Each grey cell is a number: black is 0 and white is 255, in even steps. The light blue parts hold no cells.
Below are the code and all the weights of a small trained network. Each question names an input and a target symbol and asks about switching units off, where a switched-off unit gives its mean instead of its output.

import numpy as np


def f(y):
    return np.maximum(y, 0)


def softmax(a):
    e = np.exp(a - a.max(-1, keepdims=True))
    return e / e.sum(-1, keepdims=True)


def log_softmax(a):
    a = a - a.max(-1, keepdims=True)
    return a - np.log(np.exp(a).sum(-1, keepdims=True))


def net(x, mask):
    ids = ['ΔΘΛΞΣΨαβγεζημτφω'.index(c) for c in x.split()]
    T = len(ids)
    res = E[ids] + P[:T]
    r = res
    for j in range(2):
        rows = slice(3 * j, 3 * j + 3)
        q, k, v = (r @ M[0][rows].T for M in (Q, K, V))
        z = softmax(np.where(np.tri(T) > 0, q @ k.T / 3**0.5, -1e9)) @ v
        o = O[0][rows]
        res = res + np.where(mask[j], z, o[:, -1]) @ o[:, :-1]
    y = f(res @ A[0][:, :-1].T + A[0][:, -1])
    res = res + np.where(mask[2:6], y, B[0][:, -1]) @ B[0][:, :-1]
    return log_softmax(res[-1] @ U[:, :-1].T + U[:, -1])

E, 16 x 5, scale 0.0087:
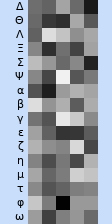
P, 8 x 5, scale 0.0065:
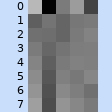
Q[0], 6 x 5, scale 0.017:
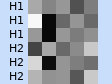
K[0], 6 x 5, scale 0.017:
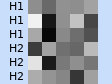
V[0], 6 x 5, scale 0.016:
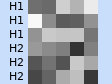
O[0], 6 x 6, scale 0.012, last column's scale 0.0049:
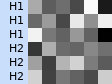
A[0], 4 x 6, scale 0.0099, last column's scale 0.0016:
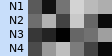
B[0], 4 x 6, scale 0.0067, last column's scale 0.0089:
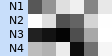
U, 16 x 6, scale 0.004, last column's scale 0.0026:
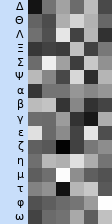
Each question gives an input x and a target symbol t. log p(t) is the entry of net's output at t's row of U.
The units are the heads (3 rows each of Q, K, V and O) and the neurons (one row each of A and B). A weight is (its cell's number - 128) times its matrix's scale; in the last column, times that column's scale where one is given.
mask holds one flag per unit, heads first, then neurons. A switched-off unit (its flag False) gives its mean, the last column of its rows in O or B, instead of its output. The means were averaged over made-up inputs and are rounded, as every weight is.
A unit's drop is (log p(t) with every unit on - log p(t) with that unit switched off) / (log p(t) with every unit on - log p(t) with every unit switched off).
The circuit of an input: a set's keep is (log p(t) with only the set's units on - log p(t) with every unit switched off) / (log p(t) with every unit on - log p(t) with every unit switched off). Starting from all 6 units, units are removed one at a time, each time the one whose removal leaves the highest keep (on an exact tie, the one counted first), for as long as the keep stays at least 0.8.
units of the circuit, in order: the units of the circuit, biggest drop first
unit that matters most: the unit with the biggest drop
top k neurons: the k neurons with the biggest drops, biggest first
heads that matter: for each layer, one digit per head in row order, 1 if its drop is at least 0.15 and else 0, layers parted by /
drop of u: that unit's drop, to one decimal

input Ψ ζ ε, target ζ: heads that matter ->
01
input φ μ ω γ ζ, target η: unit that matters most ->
H2
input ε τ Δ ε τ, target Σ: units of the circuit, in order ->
H1, N4, N2, H2
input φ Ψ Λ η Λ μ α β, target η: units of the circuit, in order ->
H1, H2, N3
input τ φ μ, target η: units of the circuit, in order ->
H2, N1, N3
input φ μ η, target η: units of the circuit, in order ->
H2, H1, N1
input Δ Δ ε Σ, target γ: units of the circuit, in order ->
H1, H2, N4
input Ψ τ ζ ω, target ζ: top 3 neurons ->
N1, N3, N4
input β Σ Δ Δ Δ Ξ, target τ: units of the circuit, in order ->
H1, H2, N4
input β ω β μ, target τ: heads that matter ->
11
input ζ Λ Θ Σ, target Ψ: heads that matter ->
11
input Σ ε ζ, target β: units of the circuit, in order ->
H1, N2, N1
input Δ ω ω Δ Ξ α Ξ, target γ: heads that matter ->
10
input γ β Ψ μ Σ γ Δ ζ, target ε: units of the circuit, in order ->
H1
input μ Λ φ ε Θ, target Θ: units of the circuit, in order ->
H2, N1, H1
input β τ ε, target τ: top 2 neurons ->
N2, N4
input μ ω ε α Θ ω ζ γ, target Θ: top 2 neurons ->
N1, N4
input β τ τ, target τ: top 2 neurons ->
N2, N4
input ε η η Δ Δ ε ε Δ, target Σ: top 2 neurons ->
N4, N2
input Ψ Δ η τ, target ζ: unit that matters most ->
H2
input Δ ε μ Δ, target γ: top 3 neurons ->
N4, N2, N1
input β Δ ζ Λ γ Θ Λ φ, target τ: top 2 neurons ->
N2, N4
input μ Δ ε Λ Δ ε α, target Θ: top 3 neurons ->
N1, N4, N2
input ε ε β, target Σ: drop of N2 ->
0.3
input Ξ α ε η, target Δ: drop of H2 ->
0.2
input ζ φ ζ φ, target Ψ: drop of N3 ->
0.1
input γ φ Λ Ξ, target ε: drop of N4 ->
-0.1
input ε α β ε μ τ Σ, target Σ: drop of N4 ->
0.4
